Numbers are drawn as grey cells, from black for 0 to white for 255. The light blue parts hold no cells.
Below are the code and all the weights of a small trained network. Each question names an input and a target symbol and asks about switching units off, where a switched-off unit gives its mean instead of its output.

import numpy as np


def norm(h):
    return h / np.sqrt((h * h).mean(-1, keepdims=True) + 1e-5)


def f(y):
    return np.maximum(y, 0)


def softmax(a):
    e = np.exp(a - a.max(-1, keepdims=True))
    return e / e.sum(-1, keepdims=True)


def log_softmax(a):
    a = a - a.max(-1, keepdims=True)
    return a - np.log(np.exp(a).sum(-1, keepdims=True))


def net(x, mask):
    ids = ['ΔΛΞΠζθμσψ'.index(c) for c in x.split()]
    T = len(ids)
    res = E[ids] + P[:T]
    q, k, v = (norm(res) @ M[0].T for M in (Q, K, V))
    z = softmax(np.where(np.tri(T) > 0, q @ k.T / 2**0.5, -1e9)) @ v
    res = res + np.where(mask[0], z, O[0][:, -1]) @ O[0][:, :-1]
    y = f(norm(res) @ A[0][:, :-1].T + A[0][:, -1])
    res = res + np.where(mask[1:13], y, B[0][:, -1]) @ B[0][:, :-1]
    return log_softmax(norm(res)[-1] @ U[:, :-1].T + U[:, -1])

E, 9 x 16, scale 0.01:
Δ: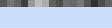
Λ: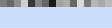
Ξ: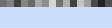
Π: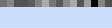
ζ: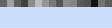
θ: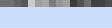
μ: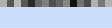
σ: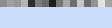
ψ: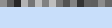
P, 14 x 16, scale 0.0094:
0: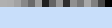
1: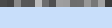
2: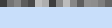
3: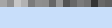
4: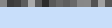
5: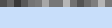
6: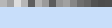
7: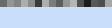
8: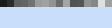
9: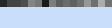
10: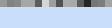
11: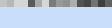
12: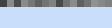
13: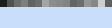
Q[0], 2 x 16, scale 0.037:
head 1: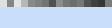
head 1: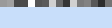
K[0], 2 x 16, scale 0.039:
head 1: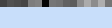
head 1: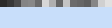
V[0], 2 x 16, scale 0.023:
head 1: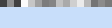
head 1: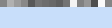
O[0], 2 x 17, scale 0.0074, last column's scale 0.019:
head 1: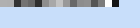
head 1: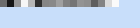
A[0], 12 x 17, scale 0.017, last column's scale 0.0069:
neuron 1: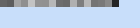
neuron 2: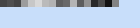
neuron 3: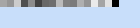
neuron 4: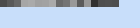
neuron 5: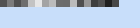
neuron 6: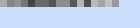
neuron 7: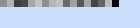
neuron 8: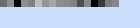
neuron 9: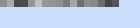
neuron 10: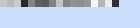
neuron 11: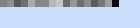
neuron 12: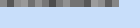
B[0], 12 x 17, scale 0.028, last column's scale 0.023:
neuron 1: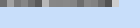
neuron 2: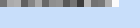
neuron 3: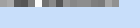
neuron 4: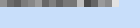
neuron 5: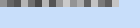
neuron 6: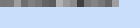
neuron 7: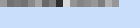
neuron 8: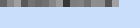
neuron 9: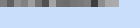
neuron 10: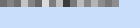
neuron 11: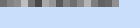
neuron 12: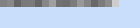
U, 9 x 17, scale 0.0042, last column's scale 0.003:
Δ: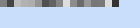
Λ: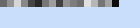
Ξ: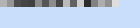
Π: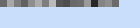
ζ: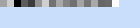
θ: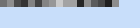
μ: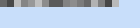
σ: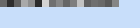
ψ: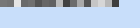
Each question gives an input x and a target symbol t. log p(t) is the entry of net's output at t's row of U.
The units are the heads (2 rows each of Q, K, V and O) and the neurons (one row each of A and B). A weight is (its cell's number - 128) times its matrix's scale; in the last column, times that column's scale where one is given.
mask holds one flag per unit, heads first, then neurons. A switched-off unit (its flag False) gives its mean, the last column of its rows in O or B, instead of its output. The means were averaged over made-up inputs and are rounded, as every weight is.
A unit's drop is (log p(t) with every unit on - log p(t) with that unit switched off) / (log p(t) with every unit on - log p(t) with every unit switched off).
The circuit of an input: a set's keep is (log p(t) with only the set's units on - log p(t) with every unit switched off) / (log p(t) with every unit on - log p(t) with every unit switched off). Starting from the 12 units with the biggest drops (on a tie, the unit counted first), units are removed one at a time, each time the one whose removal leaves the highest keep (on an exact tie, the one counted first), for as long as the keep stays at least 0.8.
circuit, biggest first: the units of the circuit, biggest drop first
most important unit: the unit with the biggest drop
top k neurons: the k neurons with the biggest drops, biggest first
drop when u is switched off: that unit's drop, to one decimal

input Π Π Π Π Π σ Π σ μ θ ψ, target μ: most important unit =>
head 1
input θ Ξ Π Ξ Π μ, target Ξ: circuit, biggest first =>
head 1; neuron 9; neuron 5
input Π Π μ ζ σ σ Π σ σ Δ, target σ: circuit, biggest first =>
head 1; neuron 2
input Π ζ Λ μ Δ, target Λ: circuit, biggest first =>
head 1; neuron 11; neuron 7; neuron 8
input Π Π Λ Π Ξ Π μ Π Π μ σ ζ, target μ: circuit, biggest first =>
head 1; neuron 5; neuron 2
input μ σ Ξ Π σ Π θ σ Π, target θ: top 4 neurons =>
neuron 4; neuron 5; neuron 9; neuron 2
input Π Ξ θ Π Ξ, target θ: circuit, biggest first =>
head 1; neuron 4; neuron 5; neuron 9
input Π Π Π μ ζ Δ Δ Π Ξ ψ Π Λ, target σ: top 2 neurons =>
neuron 2; neuron 9
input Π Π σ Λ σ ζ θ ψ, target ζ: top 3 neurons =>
neuron 5; neuron 2; neuron 4
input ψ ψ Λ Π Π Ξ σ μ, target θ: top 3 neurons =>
neuron 6; neuron 4; neuron 2
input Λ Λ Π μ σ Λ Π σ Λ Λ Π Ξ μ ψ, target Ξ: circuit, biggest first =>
head 1; neuron 7
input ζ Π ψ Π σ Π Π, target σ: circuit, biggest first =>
head 1; neuron 2
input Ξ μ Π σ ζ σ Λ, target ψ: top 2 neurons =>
neuron 10; neuron 9
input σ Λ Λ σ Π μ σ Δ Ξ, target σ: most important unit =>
head 1
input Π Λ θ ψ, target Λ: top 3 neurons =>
neuron 11; neuron 7; neuron 8
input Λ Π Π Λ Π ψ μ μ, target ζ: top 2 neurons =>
neuron 3; neuron 10
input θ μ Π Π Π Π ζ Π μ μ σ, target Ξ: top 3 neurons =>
neuron 9; neuron 5; neuron 1
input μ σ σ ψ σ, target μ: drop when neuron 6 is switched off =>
0.0
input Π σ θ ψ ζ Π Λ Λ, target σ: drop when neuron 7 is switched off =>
0.1
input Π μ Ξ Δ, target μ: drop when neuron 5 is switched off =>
0.5
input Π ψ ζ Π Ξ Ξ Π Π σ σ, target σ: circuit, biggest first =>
neuron 2
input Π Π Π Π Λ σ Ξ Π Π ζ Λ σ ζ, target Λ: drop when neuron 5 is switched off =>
0.2
